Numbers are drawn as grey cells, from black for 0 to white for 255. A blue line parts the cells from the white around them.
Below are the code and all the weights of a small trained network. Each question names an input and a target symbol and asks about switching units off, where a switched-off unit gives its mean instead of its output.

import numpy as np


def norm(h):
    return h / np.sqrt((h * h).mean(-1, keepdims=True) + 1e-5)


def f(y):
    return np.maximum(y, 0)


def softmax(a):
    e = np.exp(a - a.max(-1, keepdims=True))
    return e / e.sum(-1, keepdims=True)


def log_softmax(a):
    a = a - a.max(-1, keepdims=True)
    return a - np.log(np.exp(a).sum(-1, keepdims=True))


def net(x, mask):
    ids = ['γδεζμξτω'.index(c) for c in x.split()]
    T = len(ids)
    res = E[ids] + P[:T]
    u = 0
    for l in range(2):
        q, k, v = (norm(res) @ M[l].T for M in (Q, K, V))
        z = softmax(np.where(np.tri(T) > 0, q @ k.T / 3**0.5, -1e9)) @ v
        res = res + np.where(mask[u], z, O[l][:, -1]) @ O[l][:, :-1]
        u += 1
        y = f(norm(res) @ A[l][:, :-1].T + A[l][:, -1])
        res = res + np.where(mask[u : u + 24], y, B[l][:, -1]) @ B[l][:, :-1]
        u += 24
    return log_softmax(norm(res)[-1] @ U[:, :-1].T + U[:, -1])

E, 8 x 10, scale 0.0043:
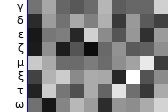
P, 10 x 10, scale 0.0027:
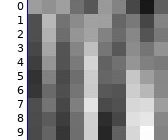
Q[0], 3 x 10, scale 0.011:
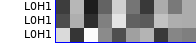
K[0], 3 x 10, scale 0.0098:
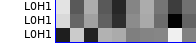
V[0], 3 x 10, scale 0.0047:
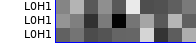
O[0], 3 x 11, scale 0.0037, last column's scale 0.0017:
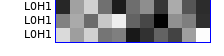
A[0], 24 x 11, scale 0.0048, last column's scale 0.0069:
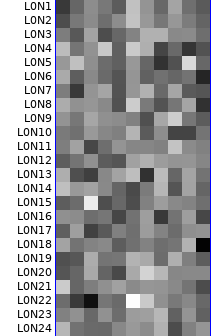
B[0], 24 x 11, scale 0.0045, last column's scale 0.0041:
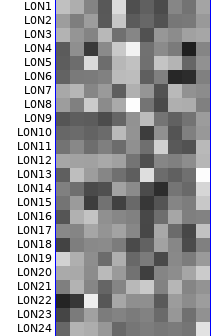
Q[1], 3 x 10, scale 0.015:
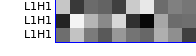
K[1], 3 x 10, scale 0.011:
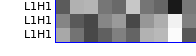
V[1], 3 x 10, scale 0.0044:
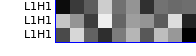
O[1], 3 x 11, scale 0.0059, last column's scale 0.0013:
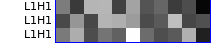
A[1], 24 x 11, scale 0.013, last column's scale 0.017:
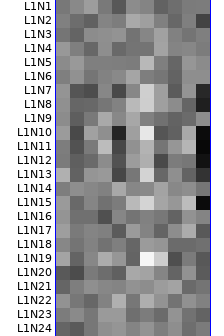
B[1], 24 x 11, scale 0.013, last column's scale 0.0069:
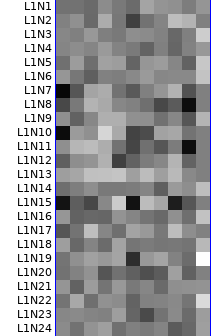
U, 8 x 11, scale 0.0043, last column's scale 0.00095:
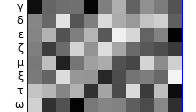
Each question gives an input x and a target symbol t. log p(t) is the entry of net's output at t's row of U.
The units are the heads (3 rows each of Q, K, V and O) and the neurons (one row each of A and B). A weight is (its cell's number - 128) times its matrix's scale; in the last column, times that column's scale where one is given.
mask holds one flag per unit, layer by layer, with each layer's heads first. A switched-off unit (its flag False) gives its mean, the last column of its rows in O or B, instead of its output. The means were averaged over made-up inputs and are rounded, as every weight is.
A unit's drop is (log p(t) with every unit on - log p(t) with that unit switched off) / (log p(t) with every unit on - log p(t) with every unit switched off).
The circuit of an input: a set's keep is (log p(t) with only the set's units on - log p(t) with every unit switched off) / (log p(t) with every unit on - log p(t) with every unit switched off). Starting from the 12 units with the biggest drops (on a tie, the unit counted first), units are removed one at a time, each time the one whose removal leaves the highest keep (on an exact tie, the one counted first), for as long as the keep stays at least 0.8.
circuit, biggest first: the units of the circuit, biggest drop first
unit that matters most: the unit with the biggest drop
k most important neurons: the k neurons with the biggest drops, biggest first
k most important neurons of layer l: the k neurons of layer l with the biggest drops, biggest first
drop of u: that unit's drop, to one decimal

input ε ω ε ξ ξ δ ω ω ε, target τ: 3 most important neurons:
L0N15, L1N19, L0N3
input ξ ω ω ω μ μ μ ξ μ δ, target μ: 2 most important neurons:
L0N1, L1N19
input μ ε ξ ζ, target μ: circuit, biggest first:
L1H1
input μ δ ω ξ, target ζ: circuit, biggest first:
L0H1, L1H1, L1N19, L1N9
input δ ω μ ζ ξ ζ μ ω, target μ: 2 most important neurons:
L1N19, L0N19
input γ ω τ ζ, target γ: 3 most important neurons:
L1N19, L1N1, L0N15
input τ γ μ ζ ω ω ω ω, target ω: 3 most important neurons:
L0N15, L0N14, L1N19
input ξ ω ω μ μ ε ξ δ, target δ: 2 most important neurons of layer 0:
L0N22, L0N14
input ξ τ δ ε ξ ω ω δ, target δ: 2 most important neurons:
L0N22, L1N19
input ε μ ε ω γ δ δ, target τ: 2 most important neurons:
L1N19, L0N15
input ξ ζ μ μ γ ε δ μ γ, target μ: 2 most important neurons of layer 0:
L0N1, L0N20
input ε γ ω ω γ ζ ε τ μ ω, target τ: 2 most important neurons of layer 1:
L1N19, L1N4
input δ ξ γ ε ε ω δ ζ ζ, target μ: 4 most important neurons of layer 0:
L0N1, L0N19, L0N7, L0N15
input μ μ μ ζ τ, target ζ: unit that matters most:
L1H1
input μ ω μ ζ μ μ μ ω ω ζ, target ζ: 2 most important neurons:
L1N19, L1N9
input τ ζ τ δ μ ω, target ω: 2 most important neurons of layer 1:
L1N19, L1N16
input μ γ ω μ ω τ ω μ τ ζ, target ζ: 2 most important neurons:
L1N9, L0N11
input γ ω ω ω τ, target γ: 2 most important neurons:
L0N15, L1N19
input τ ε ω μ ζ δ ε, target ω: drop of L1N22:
0.1
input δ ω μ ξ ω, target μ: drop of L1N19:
0.3
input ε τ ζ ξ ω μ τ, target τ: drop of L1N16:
0.1
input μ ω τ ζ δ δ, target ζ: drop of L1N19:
0.2
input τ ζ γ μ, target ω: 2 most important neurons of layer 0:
L0N14, L0N13
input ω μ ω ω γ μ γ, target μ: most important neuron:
L1N19
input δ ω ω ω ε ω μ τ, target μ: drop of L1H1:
0.4
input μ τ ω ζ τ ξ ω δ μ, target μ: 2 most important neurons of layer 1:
L1N19, L1N3
